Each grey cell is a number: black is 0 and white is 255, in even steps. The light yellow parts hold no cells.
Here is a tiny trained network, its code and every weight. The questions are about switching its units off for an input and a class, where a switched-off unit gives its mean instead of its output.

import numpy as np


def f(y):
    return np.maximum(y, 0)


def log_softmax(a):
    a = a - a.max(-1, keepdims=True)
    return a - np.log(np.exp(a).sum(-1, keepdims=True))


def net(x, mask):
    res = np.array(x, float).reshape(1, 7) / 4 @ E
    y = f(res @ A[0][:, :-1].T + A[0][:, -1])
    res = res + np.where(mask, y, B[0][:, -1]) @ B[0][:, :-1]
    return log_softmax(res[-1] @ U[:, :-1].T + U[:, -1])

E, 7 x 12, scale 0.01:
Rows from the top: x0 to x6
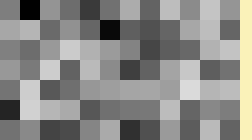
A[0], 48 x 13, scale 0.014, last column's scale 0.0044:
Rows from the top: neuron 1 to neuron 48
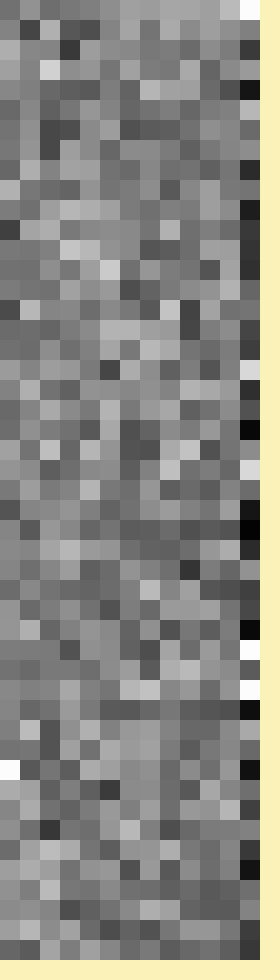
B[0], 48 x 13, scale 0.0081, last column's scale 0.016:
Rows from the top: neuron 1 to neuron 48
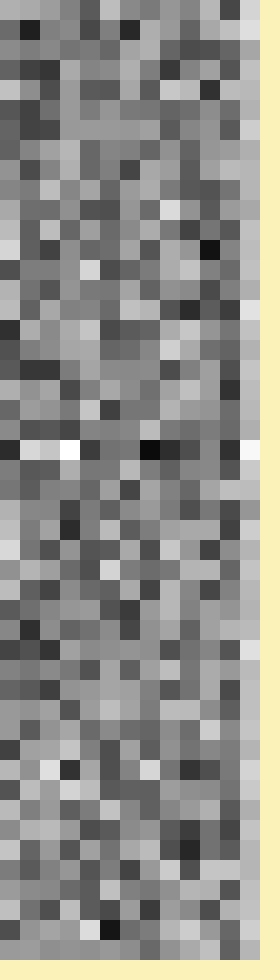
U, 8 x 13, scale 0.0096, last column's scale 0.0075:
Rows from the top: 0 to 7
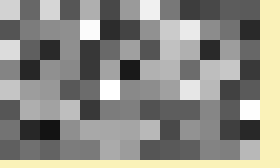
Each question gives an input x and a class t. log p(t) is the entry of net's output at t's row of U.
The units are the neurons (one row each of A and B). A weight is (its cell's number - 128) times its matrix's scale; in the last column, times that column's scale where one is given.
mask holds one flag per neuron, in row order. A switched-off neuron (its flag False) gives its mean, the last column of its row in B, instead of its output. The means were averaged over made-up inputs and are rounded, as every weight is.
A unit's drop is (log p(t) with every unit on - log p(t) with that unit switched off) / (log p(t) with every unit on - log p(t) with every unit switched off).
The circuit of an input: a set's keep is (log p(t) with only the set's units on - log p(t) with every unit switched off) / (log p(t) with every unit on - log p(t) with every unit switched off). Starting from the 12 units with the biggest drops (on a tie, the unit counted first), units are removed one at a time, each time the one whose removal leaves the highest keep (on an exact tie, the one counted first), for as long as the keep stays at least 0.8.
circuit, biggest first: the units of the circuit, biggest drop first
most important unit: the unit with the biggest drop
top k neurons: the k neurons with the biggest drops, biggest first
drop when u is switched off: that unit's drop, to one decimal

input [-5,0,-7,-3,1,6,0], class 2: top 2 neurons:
neuron 46; neuron 30
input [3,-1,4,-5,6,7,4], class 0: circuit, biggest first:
neuron 16
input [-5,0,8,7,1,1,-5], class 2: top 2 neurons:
neuron 28; neuron 13
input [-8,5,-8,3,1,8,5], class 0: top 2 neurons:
neuron 16; neuron 12
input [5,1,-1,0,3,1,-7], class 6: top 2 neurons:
neuron 35; neuron 4
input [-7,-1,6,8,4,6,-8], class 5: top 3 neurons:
neuron 23; neuron 2; neuron 4
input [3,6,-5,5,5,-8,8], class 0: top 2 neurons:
neuron 39; neuron 10
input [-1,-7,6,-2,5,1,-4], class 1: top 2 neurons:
neuron 17; neuron 14
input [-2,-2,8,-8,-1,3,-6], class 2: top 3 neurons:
neuron 13; neuron 28; neuron 23
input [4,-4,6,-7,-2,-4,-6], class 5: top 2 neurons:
neuron 42; neuron 38
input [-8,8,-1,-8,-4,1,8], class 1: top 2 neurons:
neuron 47; neuron 40
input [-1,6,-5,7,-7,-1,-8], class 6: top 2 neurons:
neuron 19; neuron 4
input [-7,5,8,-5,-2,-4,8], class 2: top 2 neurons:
neuron 13; neuron 28
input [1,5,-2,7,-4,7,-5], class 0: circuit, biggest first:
neuron 43
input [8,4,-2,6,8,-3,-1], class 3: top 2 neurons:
neuron 2; neuron 31
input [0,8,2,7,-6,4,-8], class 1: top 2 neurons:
neuron 47; neuron 31
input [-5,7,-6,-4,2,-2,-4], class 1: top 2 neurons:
neuron 40; neuron 47
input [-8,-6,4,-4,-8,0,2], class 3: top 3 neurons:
neuron 25; neuron 9; neuron 32
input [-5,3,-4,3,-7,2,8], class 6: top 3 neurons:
neuron 33; neuron 7; neuron 24
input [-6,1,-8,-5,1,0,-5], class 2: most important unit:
neuron 30
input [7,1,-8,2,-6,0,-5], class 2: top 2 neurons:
neuron 46; neuron 5
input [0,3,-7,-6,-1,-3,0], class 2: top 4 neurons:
neuron 23; neuron 5; neuron 30; neuron 46
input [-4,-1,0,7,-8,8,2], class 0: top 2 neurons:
neuron 12; neuron 16
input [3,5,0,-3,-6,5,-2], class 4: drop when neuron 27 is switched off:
0.2
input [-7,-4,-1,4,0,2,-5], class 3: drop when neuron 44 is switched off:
0.2
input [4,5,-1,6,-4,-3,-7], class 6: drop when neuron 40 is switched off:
0.1
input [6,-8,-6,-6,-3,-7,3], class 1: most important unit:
neuron 17
